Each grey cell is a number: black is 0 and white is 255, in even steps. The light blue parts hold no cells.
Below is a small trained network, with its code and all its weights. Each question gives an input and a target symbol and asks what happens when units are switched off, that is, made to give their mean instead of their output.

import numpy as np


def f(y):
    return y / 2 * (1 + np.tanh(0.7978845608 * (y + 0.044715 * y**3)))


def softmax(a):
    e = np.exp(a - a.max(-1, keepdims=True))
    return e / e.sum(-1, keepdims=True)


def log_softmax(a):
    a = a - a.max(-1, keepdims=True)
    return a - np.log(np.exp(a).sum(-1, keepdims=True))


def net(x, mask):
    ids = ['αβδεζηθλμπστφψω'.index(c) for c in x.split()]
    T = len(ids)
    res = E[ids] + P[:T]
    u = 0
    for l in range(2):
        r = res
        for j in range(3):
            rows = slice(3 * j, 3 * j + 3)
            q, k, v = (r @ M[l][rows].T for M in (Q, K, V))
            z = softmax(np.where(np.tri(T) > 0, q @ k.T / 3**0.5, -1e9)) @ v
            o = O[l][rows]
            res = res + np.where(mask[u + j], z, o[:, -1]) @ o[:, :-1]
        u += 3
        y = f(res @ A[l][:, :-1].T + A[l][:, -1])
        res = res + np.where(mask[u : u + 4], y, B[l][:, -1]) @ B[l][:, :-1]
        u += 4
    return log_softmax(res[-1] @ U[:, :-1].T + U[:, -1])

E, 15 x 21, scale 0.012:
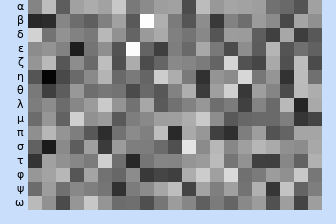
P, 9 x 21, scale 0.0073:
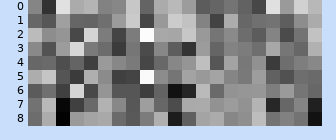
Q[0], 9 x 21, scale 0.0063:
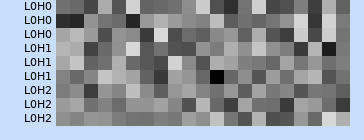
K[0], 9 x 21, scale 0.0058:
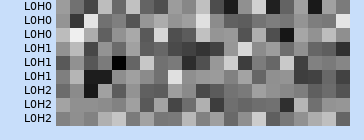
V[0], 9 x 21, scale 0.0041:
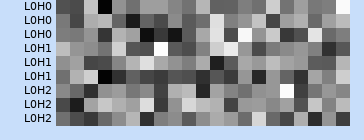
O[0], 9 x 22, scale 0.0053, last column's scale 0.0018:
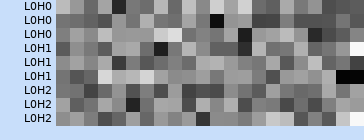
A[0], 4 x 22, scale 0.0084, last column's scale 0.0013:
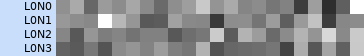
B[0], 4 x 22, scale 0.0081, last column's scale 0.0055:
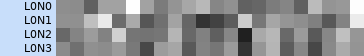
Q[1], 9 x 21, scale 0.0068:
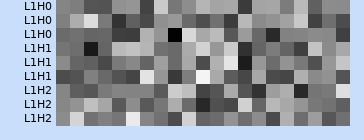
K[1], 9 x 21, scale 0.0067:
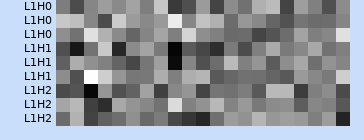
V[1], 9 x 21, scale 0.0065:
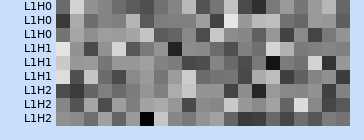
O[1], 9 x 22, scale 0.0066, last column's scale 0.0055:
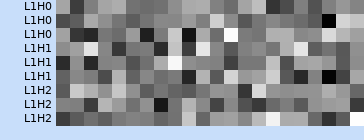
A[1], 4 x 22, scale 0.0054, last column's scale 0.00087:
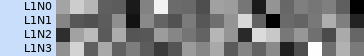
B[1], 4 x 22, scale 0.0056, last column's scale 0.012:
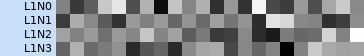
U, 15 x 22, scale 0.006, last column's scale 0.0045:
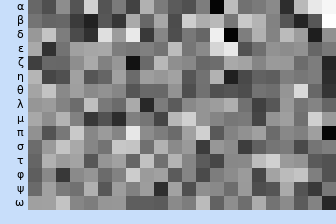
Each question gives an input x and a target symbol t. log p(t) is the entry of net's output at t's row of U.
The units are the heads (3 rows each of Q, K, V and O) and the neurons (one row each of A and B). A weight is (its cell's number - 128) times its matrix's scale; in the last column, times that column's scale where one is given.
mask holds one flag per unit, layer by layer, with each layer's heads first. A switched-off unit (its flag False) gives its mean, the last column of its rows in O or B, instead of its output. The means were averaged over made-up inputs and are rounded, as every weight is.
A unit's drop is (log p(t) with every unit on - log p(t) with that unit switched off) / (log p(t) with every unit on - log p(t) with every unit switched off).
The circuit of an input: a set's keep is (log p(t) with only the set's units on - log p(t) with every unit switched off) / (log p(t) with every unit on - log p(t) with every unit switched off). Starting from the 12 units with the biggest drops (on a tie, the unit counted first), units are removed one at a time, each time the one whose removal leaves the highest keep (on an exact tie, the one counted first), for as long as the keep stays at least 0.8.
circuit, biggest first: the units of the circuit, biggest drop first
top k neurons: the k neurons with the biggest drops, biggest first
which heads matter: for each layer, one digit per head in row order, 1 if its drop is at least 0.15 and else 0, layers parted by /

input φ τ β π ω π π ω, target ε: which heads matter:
000 / 100
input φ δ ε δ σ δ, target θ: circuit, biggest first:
[L0N0, L1H2]
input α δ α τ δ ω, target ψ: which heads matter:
000 / 010
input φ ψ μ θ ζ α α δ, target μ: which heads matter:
000 / 101
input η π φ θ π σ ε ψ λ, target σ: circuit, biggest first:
[L1H0, L0N1]
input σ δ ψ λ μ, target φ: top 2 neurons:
[L0N0, L0N1]
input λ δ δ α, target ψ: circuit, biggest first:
[L1H1, L0N1]
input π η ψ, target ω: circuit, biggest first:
[L1H1, L0N0]
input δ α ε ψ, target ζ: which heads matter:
000 / 001
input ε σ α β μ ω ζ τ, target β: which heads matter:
000 / 001
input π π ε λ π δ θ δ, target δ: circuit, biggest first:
[L0N0, L1H2, L1H0]
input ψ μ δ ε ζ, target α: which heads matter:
100 / 000
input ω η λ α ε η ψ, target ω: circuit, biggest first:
[L0N1, L1H1]
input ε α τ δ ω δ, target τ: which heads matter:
000 / 010
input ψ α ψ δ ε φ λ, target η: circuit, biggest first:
[L1H2, L0N1]
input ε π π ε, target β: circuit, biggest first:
[L1H2, L0H0]
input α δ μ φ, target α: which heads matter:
000 / 000
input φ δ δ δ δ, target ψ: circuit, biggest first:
[L1H1]
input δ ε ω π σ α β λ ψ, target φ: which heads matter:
000 / 010
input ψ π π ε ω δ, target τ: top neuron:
[L0N0]
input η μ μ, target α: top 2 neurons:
[L1N2, L0N2]
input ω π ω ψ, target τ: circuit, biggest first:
[L0N1, L1H1]
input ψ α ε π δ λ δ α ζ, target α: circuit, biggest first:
[L0H0, L0N3]
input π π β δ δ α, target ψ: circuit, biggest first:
[L1H1]
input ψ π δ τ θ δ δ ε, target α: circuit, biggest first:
[L1N0, L0N0]
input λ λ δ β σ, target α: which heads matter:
000 / 001
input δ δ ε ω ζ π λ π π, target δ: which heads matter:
111 / 111
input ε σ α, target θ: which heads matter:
100 / 101
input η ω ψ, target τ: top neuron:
[L0N0]
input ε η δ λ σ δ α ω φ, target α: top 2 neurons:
[L0N2, L0N0]
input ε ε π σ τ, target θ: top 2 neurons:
[L0N0, L0N1]
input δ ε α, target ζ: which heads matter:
000 / 001
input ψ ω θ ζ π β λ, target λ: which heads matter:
000 / 010
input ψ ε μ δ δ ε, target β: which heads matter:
101 / 001
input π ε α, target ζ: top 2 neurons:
[L0N0, L1N2]
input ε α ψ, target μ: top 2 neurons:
[L1N3, L0N0]
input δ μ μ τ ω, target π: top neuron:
[L0N0]
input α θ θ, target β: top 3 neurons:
[L1N2, L1N1, L0N0]
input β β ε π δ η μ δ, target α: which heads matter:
100 / 100
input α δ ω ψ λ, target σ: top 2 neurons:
[L0N1, L0N0]
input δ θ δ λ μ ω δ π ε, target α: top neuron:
[L0N3]
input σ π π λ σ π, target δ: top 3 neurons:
[L1N1, L0N1, L0N3]
